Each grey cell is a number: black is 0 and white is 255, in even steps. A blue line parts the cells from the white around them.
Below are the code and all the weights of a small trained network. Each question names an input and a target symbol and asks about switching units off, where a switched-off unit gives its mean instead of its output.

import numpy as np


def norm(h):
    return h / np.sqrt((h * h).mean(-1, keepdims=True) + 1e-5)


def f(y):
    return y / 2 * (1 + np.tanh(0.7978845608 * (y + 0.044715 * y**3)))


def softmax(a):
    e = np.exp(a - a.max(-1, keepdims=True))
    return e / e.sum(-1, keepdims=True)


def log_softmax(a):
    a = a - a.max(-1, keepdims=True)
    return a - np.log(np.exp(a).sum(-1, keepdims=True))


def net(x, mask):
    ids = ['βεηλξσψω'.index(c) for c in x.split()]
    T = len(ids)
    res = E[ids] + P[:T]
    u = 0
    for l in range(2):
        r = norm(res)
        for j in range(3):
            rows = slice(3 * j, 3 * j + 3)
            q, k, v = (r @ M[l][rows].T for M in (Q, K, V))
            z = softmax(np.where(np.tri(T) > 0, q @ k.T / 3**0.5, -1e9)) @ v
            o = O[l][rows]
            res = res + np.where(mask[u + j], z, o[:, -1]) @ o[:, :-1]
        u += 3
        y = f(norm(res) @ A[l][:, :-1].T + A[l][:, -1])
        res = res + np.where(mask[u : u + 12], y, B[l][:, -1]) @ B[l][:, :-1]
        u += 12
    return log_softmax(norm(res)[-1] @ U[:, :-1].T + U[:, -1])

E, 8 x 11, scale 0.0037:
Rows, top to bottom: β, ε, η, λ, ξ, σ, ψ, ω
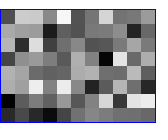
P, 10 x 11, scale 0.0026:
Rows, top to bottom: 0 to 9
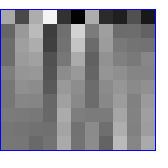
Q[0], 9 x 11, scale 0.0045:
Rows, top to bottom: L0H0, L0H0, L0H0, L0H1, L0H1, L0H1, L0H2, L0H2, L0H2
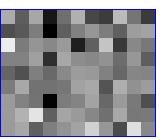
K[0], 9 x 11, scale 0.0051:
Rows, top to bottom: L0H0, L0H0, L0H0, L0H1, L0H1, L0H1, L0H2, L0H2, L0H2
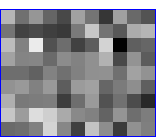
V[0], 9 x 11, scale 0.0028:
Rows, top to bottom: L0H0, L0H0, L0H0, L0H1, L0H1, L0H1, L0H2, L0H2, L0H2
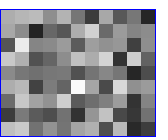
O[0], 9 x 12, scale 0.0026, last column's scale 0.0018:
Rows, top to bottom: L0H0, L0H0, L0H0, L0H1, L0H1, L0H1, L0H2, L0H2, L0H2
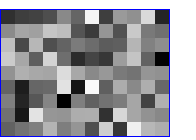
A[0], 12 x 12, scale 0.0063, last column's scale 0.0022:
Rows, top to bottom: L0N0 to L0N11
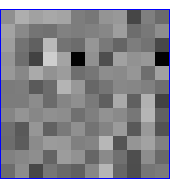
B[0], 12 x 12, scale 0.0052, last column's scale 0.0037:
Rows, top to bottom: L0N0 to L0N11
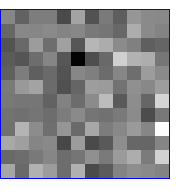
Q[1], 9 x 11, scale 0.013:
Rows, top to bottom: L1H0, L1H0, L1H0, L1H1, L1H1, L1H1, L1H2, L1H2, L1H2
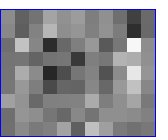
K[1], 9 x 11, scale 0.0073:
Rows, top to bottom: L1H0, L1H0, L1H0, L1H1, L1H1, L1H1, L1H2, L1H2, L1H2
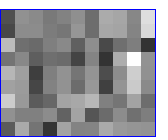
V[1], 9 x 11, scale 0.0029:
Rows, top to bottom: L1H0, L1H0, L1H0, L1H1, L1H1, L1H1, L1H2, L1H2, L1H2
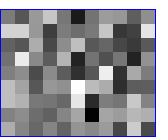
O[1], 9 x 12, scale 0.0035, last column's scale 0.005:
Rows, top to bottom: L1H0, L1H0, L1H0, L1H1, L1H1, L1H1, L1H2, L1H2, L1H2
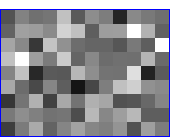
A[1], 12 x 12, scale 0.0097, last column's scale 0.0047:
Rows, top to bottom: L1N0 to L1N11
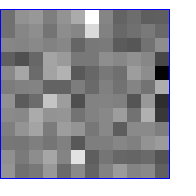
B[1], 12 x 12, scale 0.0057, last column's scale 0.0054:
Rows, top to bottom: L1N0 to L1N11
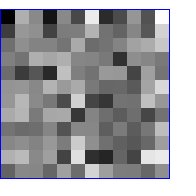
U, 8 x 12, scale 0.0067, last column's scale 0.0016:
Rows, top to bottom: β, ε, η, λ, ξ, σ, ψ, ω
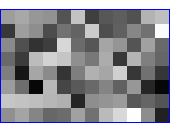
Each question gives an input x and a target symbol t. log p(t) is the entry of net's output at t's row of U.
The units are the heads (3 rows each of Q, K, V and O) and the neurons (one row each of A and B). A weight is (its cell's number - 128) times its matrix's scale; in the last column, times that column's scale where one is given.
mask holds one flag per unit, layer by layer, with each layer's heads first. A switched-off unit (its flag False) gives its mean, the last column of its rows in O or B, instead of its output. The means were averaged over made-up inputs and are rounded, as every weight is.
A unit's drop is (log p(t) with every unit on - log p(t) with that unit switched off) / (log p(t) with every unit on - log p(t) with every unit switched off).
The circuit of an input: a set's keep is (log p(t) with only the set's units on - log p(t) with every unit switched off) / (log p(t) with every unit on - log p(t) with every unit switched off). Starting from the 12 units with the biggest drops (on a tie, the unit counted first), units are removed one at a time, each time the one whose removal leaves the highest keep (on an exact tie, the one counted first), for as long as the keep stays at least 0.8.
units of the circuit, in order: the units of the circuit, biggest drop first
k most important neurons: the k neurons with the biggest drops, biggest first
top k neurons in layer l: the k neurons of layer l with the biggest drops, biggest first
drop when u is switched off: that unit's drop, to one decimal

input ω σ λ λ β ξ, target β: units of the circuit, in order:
[L1H1; L0H2; L1N0]
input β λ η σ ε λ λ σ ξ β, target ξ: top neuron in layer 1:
[L1N0]
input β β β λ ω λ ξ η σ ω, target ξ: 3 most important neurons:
[L1N0; L1N10; L0N6]
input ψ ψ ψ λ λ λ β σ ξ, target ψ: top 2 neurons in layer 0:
[L0N10; L0N8]
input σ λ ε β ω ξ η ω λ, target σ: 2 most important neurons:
[L1N0; L1N10]
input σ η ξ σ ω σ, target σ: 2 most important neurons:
[L1N0; L1N10]
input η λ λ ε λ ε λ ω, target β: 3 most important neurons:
[L0N11; L0N9; L0N6]
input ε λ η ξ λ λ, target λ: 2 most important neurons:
[L1N0; L1N3]
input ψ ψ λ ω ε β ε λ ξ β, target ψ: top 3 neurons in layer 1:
[L1N7; L1N0; L1N10]
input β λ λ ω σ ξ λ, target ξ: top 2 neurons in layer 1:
[L1N0; L1N10]
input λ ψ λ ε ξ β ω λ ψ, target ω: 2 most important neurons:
[L1N0; L1N10]
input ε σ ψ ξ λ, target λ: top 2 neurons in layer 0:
[L0N8; L0N6]
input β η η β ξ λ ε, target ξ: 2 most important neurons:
[L1N10; L1N0]
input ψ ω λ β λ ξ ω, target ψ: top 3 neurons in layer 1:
[L1N7; L1N0; L1N10]
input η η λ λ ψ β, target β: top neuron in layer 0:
[L0N0]
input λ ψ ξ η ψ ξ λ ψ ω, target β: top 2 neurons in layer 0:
[L0N11; L0N3]
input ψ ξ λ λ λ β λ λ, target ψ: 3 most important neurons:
[L1N7; L1N0; L1N10]
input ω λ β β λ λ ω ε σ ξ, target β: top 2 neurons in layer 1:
[L1N6; L1N0]
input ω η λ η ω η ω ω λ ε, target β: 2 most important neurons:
[L0N11; L0N0]
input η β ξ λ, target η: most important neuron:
[L1N4]
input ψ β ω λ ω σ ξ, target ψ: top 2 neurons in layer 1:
[L1N7; L1N0]
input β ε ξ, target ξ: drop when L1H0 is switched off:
0.3
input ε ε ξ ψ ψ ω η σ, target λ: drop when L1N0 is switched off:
0.2
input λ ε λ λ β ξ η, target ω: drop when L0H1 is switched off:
1.0
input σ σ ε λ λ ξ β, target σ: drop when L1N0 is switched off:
0.2
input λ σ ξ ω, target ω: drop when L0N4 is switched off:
0.0
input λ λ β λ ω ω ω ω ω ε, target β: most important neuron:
[L0N0]
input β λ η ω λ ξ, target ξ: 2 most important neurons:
[L0N8; L1N0]
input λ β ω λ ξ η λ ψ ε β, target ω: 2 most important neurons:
[L1N0; L1N10]
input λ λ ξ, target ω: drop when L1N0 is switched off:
0.2
